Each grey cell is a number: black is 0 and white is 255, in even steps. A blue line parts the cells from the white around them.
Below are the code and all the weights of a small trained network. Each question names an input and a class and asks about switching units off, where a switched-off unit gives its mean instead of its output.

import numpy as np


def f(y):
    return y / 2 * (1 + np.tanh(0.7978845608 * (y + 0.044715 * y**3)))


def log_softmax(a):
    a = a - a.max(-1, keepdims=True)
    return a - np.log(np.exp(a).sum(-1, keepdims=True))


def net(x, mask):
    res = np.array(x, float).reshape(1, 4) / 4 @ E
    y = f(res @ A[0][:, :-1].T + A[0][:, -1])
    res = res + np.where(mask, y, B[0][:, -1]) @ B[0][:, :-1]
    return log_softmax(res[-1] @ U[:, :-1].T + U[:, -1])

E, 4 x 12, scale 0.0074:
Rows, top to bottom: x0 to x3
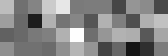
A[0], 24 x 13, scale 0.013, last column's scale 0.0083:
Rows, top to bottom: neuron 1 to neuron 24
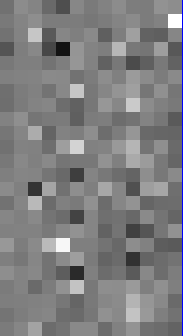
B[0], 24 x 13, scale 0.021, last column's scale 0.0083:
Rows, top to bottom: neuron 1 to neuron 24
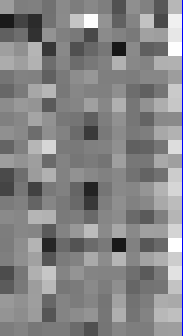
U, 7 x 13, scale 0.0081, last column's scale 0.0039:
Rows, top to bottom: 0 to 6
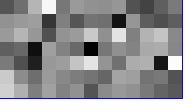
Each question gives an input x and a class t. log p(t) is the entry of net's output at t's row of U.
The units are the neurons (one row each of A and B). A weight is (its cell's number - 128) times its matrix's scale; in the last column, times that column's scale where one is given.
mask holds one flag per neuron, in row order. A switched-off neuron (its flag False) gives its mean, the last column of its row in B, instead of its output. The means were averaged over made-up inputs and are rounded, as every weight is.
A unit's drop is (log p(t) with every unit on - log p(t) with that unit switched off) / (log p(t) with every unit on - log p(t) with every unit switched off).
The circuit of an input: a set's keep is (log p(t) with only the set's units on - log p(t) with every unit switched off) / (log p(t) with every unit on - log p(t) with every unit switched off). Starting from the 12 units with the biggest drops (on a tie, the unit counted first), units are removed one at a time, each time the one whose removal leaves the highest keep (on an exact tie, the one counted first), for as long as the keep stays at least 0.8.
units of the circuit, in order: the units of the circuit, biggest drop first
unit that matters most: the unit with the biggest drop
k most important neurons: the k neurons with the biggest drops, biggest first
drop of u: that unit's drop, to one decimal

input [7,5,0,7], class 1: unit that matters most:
neuron 18
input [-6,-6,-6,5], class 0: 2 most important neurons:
[neuron 20; neuron 18]
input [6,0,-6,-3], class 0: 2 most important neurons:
[neuron 4; neuron 20]
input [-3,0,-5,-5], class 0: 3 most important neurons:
[neuron 20; neuron 13; neuron 17]
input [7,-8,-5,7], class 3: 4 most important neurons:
[neuron 3; neuron 4; neuron 15; neuron 10]
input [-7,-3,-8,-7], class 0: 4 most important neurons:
[neuron 20; neuron 13; neuron 18; neuron 16]
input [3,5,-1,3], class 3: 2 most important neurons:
[neuron 14; neuron 4]
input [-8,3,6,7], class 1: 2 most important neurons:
[neuron 4; neuron 1]
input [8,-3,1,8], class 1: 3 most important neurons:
[neuron 18; neuron 8; neuron 23]
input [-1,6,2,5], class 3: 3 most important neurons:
[neuron 14; neuron 8; neuron 23]
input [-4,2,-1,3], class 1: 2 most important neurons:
[neuron 4; neuron 3]
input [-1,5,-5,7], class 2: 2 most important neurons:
[neuron 19; neuron 17]
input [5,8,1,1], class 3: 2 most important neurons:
[neuron 14; neuron 4]
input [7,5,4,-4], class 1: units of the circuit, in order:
[neuron 18]
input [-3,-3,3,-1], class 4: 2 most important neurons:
[neuron 18; neuron 14]
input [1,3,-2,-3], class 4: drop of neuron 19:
0.2
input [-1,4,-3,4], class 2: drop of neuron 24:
0.1
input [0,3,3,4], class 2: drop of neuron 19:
0.2
